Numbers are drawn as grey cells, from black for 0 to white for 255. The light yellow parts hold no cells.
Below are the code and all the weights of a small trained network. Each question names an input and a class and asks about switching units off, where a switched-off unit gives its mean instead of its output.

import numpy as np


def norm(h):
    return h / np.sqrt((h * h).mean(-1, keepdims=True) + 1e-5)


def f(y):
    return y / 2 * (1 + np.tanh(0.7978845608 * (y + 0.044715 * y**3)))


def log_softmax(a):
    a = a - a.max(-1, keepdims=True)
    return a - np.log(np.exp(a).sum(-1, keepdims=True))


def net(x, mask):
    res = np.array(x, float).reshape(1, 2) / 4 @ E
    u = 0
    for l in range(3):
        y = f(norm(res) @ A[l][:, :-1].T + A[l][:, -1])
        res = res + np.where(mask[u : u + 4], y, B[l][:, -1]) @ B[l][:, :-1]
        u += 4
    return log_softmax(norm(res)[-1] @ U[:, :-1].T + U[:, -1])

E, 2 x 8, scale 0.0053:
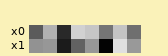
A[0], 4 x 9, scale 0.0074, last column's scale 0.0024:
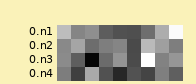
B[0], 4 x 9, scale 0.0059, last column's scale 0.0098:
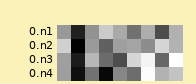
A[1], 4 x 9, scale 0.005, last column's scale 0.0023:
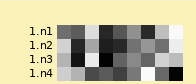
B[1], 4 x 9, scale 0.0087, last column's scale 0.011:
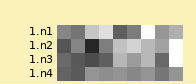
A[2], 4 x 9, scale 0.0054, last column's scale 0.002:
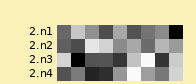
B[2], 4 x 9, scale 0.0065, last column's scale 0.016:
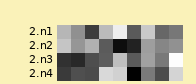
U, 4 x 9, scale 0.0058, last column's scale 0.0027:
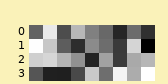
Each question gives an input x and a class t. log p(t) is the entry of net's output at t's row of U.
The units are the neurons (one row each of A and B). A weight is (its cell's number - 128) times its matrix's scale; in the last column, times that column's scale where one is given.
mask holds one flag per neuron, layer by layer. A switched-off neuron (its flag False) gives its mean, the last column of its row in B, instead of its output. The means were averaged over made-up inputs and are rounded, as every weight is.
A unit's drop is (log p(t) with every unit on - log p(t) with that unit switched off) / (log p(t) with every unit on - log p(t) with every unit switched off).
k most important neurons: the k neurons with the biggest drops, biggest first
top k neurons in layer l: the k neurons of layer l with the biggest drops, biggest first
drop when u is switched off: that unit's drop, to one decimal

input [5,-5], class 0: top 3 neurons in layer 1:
[1.n1; 1.n3; 1.n2]
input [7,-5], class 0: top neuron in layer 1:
[1.n3]
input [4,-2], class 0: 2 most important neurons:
[0.n3; 0.n4]
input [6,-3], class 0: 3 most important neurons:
[0.n3; 0.n4; 2.n3]
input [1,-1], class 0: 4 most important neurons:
[0.n2; 0.n3; 0.n4; 2.n3]
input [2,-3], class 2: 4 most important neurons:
[0.n4; 0.n3; 1.n3; 1.n2]
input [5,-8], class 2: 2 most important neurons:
[1.n3; 1.n2]
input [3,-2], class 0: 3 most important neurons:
[0.n3; 0.n2; 2.n3]
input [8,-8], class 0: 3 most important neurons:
[0.n2; 1.n1; 0.n3]
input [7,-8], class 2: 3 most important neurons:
[1.n3; 2.n3; 1.n2]
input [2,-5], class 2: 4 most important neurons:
[0.n4; 0.n3; 1.n3; 1.n2]
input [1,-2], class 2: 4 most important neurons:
[0.n4; 0.n3; 1.n3; 0.n2]
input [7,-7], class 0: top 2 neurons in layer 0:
[0.n2; 0.n3]
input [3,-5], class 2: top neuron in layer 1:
[1.n3]
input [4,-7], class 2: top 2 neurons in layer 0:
[0.n3; 0.n4]
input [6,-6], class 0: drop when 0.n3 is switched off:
0.5
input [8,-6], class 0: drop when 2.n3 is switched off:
0.3
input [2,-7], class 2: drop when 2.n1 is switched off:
0.0
